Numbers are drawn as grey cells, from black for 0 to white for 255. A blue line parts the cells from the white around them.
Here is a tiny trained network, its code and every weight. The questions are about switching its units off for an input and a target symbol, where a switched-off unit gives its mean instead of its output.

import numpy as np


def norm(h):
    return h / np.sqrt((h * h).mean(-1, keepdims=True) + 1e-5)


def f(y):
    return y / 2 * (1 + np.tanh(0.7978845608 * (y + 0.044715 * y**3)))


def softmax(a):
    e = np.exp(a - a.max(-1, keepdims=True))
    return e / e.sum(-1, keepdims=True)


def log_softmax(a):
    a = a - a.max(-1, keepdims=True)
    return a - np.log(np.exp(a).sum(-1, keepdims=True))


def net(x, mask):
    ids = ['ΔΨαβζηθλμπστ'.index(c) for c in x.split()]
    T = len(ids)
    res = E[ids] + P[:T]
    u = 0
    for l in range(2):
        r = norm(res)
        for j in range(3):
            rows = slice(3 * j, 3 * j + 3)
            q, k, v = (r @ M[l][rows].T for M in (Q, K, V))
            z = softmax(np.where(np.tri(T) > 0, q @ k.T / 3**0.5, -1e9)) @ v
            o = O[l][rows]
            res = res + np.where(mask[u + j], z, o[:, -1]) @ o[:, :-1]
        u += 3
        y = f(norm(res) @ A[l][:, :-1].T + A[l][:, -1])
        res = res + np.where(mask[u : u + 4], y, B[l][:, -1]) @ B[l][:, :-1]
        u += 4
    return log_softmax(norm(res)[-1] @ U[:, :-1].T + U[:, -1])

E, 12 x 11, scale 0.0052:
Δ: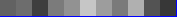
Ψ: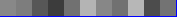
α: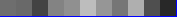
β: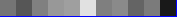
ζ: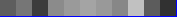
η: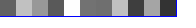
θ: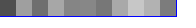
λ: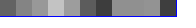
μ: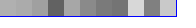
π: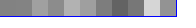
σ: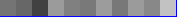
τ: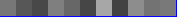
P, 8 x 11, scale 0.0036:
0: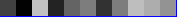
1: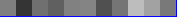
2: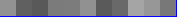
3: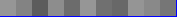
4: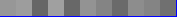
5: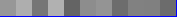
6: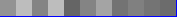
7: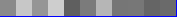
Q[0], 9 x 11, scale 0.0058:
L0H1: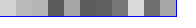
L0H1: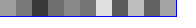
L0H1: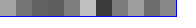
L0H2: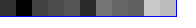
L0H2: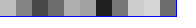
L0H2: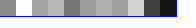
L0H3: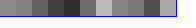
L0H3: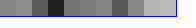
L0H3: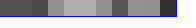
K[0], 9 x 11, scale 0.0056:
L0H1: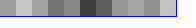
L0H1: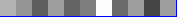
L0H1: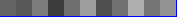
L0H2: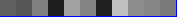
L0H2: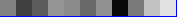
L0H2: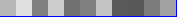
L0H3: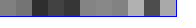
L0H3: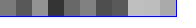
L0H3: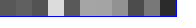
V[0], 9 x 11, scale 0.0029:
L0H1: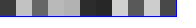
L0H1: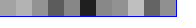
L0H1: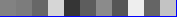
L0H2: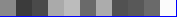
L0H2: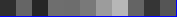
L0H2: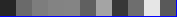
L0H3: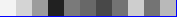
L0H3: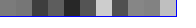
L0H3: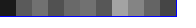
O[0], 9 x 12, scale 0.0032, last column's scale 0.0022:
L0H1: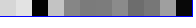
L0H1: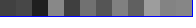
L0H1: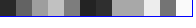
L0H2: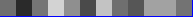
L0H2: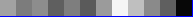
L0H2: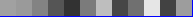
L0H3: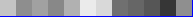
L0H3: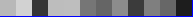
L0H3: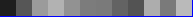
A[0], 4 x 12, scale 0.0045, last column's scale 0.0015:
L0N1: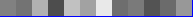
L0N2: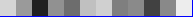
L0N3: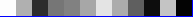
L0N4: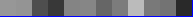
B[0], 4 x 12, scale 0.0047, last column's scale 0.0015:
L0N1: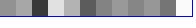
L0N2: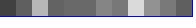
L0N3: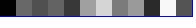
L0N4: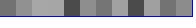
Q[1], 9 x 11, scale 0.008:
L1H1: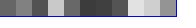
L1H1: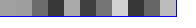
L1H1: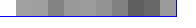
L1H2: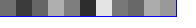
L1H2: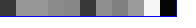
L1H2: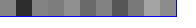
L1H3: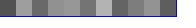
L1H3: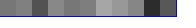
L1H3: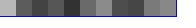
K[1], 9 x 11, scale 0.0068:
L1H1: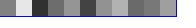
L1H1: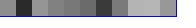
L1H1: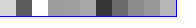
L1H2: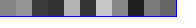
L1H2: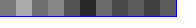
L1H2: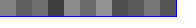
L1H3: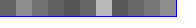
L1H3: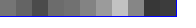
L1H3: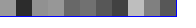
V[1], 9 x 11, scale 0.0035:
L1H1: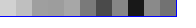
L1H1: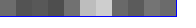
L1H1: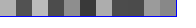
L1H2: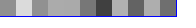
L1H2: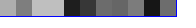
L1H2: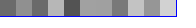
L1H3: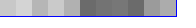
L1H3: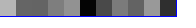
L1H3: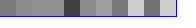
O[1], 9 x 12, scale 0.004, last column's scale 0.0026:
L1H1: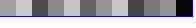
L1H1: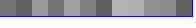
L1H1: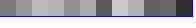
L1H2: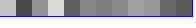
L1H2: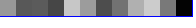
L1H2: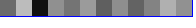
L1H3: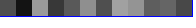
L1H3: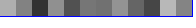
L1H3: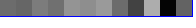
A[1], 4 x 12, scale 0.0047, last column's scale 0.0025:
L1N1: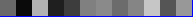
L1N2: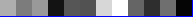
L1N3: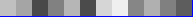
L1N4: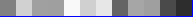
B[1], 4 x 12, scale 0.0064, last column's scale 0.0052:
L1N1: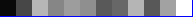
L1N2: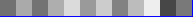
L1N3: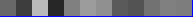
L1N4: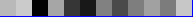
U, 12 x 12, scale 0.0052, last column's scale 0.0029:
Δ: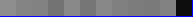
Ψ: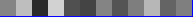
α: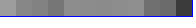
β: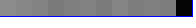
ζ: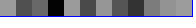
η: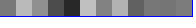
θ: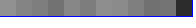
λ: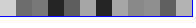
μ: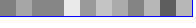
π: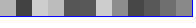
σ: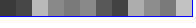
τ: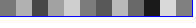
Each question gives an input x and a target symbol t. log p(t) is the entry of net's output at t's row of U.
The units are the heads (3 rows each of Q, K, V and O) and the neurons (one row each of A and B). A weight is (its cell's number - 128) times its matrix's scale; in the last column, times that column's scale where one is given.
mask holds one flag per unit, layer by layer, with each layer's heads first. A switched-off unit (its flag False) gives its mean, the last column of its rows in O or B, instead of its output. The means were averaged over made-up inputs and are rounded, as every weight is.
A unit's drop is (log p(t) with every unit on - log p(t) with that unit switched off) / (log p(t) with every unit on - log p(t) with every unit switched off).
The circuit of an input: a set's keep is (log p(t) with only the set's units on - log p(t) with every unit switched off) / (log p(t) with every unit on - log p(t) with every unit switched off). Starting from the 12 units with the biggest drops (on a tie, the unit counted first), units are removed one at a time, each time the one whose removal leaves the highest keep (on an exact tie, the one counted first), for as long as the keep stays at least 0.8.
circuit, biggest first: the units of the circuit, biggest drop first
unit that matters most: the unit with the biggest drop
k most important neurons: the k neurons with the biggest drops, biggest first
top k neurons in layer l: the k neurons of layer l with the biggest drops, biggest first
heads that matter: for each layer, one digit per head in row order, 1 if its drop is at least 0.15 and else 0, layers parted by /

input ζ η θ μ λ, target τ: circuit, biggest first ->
[L0H1, L1H1, L1H3]
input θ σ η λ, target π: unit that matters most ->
L0H2
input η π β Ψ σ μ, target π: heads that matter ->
111 / 110
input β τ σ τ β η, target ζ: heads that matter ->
111 / 001
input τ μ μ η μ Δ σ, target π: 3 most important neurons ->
[L1N1, L1N3, L1N4]
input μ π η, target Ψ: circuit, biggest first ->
[L0H1, L1N4]
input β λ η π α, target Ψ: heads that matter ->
110 / 100
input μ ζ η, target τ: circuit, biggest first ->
[L1H3, L0H1]
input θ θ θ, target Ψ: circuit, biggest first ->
[L0H1, L1N1]
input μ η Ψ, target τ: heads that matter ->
111 / 101
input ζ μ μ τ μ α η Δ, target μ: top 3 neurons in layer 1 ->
[L1N2, L1N1, L1N4]
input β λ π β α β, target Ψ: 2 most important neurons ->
[L0N1, L1N4]
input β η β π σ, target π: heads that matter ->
101 / 110
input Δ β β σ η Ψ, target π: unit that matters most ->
L0H2
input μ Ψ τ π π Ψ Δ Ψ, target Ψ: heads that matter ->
101 / 000
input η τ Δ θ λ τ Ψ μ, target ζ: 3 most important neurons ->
[L1N3, L0N1, L1N1]
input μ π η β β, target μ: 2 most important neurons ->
[L1N2, L0N1]
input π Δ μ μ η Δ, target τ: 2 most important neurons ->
[L1N4, L1N1]
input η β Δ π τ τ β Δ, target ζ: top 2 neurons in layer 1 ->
[L1N3, L1N1]
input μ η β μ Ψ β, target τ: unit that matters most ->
L0H1
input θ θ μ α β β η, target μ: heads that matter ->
111 / 001
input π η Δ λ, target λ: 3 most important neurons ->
[L1N1, L1N3, L1N4]
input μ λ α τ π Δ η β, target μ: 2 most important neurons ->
[L1N2, L1N1]
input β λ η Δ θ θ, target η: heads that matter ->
111 / 101
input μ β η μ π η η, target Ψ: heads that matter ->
110 / 001
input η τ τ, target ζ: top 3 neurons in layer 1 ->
[L1N3, L1N4, L1N1]
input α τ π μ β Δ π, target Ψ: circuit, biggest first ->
[L1N4]
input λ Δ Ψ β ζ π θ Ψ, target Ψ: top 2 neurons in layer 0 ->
[L0N1, L0N3]
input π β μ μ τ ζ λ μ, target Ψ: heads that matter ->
101 / 000
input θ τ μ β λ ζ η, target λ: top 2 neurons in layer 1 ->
[L1N1, L1N3]
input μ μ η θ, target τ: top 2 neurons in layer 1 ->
[L1N4, L1N1]
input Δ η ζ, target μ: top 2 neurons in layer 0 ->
[L0N1, L0N4]
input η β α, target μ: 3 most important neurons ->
[L1N2, L0N1, L1N1]
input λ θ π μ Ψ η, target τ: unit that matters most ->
L1H3
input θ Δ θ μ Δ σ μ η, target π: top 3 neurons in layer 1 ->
[L1N1, L1N4, L1N3]
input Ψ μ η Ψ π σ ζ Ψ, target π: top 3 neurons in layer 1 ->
[L1N3, L1N1, L1N4]
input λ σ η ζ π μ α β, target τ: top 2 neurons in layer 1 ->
[L1N4, L1N1]
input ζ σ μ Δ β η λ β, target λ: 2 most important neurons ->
[L1N1, L0N1]
